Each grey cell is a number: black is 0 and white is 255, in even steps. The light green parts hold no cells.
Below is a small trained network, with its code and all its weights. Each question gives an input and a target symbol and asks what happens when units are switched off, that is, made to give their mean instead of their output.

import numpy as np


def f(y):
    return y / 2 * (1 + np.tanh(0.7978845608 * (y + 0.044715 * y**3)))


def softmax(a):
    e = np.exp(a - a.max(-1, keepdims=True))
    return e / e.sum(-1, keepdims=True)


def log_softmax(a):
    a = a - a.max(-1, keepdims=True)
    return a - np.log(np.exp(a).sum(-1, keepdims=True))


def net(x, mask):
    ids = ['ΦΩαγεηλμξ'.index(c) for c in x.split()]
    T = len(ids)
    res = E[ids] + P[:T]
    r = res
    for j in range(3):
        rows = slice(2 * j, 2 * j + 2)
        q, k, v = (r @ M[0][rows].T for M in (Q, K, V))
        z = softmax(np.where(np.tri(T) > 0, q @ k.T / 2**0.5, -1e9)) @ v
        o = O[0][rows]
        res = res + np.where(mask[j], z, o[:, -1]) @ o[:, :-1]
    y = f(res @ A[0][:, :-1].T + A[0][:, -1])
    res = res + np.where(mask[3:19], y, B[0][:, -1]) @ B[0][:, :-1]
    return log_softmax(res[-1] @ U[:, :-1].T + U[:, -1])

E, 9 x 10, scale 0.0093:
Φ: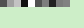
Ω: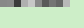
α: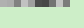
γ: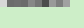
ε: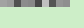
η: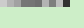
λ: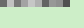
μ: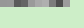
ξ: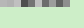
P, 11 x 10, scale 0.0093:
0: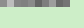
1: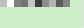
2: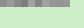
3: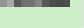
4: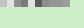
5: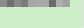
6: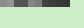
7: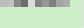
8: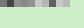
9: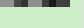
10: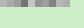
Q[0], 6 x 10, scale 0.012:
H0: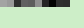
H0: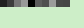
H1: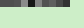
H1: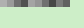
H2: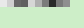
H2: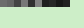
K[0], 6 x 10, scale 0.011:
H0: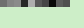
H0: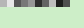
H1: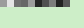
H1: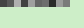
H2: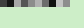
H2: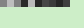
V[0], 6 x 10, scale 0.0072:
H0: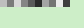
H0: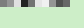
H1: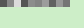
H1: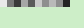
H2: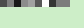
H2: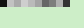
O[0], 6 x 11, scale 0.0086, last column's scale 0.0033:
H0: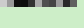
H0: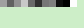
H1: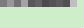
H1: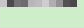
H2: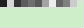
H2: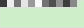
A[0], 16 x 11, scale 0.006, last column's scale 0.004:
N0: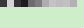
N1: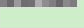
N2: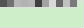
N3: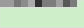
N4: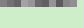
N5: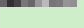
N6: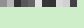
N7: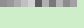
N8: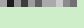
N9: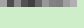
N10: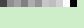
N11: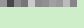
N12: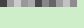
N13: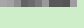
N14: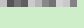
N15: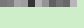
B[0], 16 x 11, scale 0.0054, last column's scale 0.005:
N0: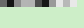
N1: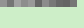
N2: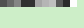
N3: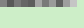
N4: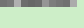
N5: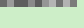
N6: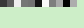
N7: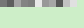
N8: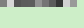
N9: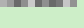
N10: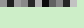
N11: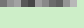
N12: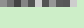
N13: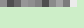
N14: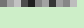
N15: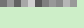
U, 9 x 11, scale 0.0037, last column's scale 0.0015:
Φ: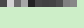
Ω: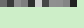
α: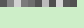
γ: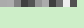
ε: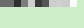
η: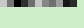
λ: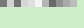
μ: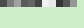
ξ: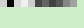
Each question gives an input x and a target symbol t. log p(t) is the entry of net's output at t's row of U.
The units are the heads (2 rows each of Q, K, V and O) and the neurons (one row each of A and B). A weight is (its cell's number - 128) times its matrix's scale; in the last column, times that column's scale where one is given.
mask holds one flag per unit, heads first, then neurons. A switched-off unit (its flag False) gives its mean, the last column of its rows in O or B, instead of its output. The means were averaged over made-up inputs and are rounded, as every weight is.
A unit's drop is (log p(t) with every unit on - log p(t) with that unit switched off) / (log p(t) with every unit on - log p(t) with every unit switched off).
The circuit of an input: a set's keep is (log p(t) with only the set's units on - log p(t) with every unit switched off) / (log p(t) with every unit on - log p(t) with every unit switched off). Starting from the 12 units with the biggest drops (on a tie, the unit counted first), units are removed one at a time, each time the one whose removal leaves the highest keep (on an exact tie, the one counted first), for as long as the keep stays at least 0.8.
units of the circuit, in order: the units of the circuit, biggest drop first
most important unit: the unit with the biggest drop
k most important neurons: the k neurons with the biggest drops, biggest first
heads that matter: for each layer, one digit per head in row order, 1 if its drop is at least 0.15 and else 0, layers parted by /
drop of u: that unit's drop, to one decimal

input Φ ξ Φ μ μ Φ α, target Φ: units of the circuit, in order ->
[H1]
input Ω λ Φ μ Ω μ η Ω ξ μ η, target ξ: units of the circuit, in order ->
[H0; H2]
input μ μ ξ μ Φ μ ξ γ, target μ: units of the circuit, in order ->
[H0; H2; N2]
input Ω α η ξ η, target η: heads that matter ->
100
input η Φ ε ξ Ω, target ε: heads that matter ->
101
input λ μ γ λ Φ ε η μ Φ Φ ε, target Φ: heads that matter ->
010
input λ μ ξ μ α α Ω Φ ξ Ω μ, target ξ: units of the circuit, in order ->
[H0; H2]
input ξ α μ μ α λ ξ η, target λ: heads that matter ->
001
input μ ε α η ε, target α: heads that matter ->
101
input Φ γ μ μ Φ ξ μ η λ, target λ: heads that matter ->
001
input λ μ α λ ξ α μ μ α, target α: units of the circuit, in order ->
[H0; N6; N14]
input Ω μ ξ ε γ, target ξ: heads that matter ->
101
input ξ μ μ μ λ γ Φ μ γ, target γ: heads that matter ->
001
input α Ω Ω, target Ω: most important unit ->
H0
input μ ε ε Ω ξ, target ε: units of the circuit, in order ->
[H2; N0; H0]
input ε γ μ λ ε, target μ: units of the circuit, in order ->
[H0; N2; H2]
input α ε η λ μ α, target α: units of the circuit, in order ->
[H0; N6; H2]
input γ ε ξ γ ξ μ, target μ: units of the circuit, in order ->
[H0; H2; N2]
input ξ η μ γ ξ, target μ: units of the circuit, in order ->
[H0; N2; H2]
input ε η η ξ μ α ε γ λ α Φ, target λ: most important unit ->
H2
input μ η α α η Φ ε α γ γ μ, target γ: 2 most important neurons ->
[N8; N14]
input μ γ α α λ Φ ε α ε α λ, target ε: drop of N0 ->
0.5
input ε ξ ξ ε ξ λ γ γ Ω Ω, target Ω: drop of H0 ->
1.4
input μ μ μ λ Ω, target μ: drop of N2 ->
0.3
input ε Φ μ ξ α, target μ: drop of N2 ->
0.3
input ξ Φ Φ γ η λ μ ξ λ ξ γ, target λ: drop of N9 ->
0.0
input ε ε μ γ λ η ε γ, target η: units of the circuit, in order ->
[H0]
